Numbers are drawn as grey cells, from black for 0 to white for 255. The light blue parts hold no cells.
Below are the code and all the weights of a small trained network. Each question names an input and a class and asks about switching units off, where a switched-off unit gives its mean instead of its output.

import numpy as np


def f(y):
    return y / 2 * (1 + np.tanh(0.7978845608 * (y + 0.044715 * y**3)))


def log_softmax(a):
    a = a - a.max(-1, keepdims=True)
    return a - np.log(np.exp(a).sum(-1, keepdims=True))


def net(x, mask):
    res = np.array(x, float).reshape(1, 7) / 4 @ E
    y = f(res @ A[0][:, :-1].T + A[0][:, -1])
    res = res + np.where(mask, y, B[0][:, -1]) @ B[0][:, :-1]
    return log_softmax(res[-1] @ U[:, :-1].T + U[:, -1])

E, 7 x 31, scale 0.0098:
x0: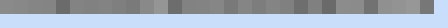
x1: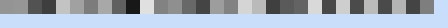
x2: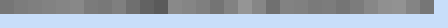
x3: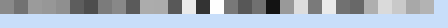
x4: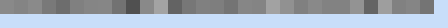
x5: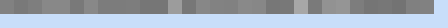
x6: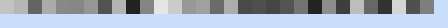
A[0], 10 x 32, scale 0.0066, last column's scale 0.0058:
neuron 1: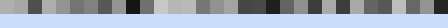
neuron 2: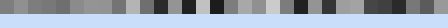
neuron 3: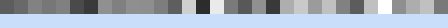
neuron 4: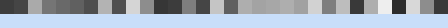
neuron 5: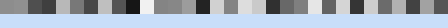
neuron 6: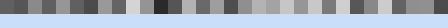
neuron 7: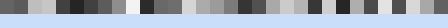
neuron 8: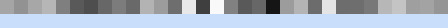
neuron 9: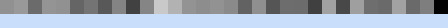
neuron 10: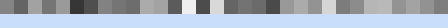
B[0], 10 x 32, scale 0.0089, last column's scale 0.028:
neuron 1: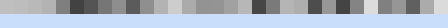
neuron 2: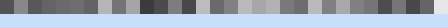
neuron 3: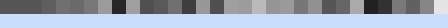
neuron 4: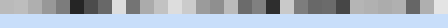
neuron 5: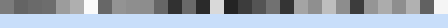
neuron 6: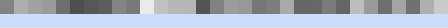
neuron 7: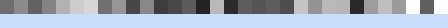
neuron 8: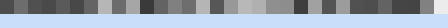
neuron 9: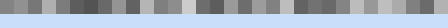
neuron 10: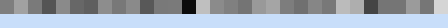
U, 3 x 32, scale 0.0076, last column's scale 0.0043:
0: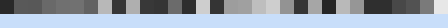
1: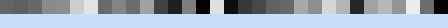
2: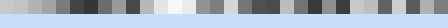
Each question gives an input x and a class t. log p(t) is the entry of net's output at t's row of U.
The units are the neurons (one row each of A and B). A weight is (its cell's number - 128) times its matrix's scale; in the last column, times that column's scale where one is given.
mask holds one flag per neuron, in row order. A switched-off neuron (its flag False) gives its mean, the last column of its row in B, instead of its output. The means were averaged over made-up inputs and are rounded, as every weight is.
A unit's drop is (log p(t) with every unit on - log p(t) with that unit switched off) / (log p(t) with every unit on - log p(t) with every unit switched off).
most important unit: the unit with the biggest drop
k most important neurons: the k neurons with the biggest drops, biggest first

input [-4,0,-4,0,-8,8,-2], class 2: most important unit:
neuron 7
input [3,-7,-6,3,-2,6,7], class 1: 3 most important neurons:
neuron 7; neuron 4; neuron 6
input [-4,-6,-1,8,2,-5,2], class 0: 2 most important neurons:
neuron 8; neuron 3
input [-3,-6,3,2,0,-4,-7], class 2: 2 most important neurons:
neuron 4; neuron 5
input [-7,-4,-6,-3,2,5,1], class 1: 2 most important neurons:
neuron 8; neuron 3
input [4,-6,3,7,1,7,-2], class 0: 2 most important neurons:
neuron 3; neuron 8
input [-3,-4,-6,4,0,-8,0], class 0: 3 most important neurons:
neuron 5; neuron 8; neuron 3
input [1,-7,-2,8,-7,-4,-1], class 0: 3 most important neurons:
neuron 8; neuron 3; neuron 5
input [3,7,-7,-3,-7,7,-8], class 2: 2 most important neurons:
neuron 4; neuron 7
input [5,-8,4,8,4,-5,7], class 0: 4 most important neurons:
neuron 8; neuron 3; neuron 5; neuron 10
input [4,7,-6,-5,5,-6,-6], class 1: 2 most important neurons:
neuron 5; neuron 1
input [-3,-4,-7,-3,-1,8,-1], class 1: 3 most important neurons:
neuron 8; neuron 3; neuron 7
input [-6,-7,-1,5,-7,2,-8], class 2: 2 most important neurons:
neuron 4; neuron 6
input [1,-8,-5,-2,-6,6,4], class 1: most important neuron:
neuron 7
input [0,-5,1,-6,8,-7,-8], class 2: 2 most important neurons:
neuron 4; neuron 6
